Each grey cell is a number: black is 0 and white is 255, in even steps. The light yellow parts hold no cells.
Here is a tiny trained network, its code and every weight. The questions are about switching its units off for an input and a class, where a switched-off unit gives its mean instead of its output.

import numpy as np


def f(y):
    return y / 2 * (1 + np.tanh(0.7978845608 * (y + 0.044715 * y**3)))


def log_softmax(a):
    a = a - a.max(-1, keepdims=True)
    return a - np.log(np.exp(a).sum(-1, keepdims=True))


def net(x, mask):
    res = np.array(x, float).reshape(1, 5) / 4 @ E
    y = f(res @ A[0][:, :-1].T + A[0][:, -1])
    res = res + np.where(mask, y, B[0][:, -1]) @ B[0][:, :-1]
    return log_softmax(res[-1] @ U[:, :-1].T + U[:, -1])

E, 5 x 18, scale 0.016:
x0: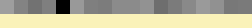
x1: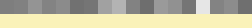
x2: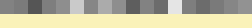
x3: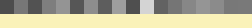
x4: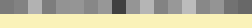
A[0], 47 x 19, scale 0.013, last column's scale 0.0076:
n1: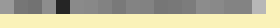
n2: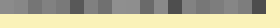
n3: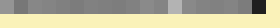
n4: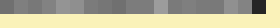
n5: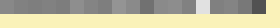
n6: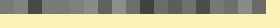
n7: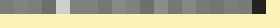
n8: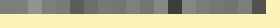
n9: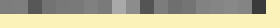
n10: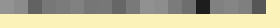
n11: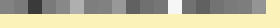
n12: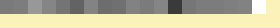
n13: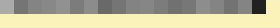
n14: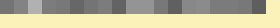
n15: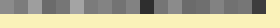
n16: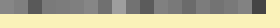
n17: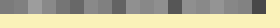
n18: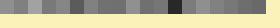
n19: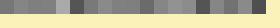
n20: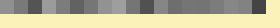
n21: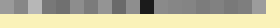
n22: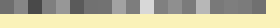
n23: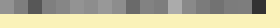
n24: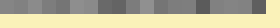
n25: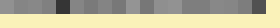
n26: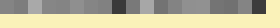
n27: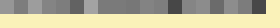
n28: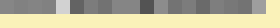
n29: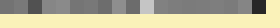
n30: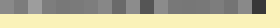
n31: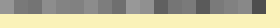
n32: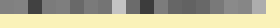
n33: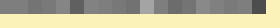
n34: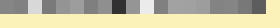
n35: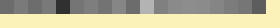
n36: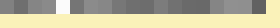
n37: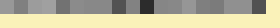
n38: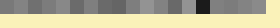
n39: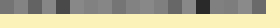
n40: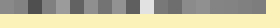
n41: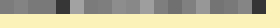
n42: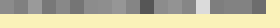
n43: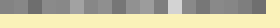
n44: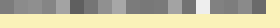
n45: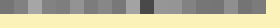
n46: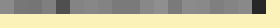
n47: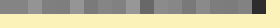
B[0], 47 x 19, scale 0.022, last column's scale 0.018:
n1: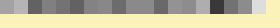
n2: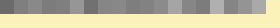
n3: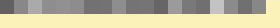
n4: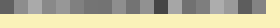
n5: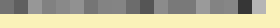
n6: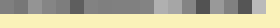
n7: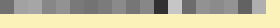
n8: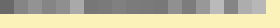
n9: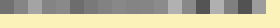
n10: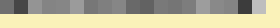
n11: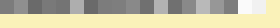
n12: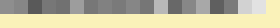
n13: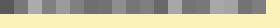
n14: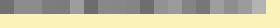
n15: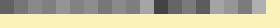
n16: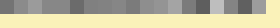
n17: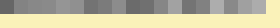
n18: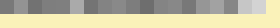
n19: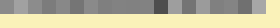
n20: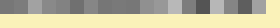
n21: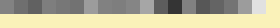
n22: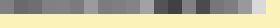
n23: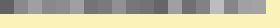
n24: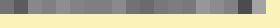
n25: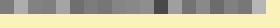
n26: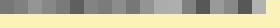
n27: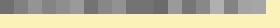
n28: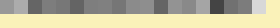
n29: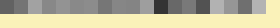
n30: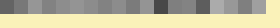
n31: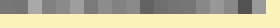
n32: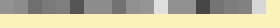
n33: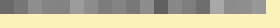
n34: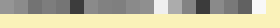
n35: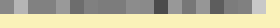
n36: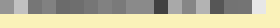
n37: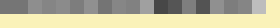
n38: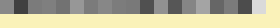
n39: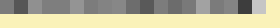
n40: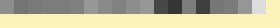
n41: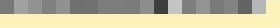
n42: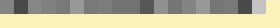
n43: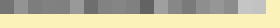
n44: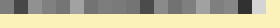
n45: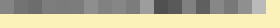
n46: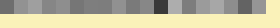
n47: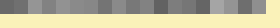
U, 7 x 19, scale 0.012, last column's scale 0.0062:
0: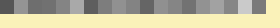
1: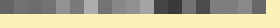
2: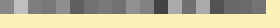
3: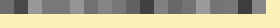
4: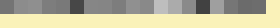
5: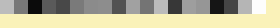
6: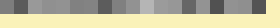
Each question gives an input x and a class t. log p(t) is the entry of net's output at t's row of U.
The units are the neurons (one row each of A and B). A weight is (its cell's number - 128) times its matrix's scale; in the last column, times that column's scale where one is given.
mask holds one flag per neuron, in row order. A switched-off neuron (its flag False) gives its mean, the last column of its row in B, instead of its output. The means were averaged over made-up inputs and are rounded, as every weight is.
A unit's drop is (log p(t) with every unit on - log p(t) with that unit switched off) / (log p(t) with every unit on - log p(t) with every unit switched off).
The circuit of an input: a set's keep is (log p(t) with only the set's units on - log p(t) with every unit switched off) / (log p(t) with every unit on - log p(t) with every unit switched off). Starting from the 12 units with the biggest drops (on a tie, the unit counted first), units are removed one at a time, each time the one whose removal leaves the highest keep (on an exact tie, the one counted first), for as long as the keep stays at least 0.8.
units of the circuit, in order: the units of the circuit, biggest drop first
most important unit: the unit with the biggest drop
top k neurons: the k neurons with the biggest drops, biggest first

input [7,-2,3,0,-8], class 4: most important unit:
n32
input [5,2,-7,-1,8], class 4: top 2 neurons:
(n34 n11)
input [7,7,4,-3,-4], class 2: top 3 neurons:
(n1 n25 n41)
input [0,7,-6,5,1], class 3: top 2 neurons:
(n44 n11)
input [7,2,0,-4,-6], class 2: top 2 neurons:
(n1 n34)
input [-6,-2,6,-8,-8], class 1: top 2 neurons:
(n21 n15)
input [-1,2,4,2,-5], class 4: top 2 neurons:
(n32 n12)
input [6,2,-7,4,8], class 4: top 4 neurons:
(n34 n11 n26 n43)
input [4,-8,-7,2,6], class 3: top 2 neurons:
(n38 n39)
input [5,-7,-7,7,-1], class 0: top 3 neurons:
(n12 n18 n8)
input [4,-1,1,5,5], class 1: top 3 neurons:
(n40 n22 n32)
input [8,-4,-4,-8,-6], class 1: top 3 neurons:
(n21 n37 n15)
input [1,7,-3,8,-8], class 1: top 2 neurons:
(n22 n40)
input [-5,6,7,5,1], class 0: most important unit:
n11
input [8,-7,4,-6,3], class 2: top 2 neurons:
(n1 n25)
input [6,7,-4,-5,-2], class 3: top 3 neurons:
(n42 n5 n44)
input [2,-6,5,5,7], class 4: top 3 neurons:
(n34 n26 n44)
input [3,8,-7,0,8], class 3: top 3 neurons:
(n44 n42 n5)
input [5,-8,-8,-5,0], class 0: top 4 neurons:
(n18 n12 n8 n44)
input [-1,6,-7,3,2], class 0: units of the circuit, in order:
(n18)
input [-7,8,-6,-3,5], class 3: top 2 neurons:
(n44 n42)
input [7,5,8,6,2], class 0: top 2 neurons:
(n11 n43)
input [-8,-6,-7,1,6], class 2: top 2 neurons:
(n36 n28)
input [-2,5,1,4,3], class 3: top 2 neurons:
(n44 n21)
